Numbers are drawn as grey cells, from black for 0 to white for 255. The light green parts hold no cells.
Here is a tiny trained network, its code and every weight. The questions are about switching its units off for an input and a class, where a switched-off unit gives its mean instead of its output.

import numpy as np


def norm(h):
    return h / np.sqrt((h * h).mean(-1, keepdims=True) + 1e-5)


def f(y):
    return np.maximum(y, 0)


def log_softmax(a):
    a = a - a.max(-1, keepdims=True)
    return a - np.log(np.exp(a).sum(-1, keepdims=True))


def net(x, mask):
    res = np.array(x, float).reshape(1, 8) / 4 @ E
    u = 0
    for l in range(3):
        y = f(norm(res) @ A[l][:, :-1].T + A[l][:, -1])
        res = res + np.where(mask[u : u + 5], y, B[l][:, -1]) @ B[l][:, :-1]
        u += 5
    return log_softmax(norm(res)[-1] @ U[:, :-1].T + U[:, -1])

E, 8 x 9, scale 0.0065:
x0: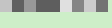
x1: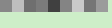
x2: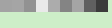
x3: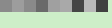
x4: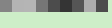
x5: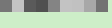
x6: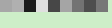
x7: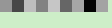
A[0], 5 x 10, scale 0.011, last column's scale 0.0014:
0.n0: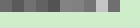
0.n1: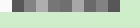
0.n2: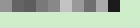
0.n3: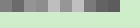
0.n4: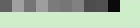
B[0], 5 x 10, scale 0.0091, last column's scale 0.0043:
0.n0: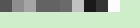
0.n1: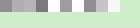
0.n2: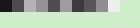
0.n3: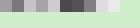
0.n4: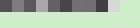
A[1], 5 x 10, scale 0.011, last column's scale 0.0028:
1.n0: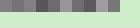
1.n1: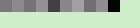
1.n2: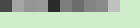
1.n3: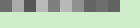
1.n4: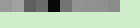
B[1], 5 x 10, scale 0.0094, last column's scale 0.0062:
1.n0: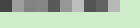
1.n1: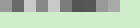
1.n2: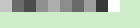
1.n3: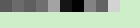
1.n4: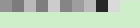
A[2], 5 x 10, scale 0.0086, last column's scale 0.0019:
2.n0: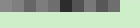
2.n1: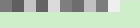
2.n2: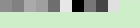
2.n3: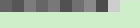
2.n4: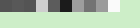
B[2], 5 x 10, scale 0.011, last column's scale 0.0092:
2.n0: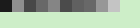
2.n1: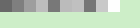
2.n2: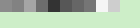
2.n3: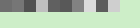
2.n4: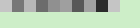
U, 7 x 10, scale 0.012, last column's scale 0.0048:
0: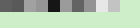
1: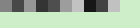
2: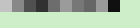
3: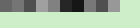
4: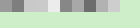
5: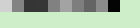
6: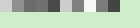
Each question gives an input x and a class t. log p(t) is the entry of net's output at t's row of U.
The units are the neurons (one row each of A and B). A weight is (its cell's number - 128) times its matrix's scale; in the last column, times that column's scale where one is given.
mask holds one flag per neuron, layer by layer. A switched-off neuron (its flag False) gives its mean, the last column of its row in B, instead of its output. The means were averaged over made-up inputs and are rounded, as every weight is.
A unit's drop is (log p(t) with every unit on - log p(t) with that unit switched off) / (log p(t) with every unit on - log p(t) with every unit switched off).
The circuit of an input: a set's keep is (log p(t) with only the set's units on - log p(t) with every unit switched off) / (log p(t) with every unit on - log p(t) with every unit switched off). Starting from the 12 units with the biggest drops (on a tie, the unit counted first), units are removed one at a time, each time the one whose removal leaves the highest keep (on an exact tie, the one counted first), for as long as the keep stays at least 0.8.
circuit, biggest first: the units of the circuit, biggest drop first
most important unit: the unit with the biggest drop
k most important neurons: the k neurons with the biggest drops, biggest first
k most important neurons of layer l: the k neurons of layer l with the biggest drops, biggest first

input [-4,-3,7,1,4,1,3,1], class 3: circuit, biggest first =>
0.n4
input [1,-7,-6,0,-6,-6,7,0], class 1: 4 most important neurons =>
0.n0, 1.n0, 2.n1, 0.n4
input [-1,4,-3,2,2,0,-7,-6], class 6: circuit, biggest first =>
0.n3, 1.n3, 1.n2
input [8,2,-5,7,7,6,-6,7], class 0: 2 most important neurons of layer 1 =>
1.n4, 1.n2
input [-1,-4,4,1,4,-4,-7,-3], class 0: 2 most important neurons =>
0.n1, 2.n1
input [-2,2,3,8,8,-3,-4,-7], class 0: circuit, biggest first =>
2.n2, 2.n1
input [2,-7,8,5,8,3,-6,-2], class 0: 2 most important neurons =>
0.n1, 2.n2
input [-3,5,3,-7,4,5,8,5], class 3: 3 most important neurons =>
1.n3, 0.n4, 2.n1
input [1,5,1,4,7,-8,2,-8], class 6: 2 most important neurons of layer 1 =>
1.n4, 1.n3
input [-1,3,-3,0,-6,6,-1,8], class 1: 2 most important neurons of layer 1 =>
1.n0, 1.n4
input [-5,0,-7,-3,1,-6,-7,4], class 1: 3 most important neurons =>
1.n3, 0.n0, 0.n4
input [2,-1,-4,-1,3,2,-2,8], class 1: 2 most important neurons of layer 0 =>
0.n0, 0.n1
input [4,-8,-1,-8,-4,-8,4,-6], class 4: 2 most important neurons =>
0.n1, 0.n4
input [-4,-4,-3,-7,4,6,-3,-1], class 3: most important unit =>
0.n1
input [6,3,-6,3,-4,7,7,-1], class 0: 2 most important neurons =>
2.n2, 0.n2
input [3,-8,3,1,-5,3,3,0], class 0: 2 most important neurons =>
0.n2, 2.n2
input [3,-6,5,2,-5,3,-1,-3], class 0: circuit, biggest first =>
2.n2, 0.n1
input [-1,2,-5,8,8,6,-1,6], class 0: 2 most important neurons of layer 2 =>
2.n4, 2.n1
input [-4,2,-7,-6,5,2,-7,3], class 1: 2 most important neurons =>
1.n3, 0.n0
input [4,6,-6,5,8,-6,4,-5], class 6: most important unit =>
1.n4
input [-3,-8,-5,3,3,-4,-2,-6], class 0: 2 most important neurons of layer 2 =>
2.n2, 2.n1
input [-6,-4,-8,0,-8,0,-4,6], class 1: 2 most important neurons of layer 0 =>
0.n0, 0.n1
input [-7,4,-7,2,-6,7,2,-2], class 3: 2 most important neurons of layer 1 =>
1.n3, 1.n2
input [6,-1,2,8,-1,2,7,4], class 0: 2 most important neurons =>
2.n2, 0.n2
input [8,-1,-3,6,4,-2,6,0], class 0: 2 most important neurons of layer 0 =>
0.n0, 0.n4
